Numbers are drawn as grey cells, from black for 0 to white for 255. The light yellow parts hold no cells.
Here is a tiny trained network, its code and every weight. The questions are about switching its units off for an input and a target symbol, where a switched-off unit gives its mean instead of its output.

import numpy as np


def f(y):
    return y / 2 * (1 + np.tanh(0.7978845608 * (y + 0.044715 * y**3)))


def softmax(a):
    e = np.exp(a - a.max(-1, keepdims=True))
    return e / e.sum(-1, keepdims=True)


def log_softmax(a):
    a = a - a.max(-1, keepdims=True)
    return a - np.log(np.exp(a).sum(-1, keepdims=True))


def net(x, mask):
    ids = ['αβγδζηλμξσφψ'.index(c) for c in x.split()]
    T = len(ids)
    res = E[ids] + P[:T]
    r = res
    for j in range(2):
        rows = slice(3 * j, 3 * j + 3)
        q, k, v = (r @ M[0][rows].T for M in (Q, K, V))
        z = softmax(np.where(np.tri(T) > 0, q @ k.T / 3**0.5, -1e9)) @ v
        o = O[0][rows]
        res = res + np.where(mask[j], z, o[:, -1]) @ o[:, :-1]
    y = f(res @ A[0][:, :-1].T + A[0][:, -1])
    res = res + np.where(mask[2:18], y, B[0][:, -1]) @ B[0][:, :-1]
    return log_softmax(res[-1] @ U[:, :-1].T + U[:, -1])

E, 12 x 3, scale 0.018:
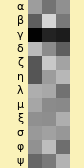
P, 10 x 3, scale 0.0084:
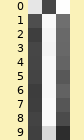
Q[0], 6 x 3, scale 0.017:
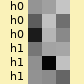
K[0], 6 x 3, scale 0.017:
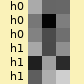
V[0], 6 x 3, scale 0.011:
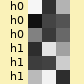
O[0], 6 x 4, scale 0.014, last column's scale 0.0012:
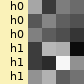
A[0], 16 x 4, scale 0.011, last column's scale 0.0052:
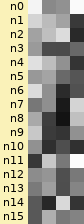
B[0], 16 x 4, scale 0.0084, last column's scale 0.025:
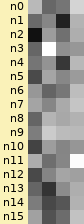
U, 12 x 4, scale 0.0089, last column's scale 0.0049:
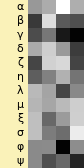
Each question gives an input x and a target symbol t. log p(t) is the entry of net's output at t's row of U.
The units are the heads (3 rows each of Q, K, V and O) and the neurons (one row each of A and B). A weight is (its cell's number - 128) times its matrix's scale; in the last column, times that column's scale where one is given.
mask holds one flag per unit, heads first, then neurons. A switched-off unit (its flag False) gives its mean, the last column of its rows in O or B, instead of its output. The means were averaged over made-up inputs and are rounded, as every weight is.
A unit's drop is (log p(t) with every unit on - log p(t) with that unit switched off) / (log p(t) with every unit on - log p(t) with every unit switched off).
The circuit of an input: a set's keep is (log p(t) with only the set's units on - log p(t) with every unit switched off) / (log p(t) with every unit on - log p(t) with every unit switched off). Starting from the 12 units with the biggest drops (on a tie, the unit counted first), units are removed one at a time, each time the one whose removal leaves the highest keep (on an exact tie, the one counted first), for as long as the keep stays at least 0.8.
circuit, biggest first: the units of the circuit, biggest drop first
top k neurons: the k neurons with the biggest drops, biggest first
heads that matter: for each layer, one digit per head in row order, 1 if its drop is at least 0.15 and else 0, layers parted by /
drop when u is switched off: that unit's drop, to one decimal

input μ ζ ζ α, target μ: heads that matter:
11
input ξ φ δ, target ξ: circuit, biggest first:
h0
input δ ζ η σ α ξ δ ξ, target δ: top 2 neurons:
n9, n8
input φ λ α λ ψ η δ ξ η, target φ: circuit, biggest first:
h1, n9
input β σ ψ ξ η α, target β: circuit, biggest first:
h0, h1, n2
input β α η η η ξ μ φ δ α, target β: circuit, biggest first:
h0, h1
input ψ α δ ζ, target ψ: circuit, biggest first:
n14, h1, h0
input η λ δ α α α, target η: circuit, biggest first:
h1, n14
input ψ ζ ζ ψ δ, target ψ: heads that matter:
01
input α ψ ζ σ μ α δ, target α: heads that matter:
01
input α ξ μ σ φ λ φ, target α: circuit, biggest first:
h1, h0, n9, n8
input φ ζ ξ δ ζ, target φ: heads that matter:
11
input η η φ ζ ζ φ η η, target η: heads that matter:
01
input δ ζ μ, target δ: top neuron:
n9
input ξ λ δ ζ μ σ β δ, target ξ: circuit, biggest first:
h1, h0
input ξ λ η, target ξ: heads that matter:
10
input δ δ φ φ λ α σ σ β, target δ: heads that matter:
11
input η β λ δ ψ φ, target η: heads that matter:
01
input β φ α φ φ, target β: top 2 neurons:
n2, n0
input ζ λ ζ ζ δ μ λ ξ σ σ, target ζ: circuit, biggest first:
h1
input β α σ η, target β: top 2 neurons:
n2, n7
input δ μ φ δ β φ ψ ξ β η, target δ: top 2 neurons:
n9, n3
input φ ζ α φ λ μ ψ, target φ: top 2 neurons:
n9, n8
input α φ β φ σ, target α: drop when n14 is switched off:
-0.1
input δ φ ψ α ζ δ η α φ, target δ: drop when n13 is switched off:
0.0
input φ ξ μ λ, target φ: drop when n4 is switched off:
0.2
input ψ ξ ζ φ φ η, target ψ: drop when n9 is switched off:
0.1
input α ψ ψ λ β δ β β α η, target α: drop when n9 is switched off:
0.4
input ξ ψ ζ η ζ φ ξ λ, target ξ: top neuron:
n14
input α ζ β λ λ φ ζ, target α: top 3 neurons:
n9, n1, n4
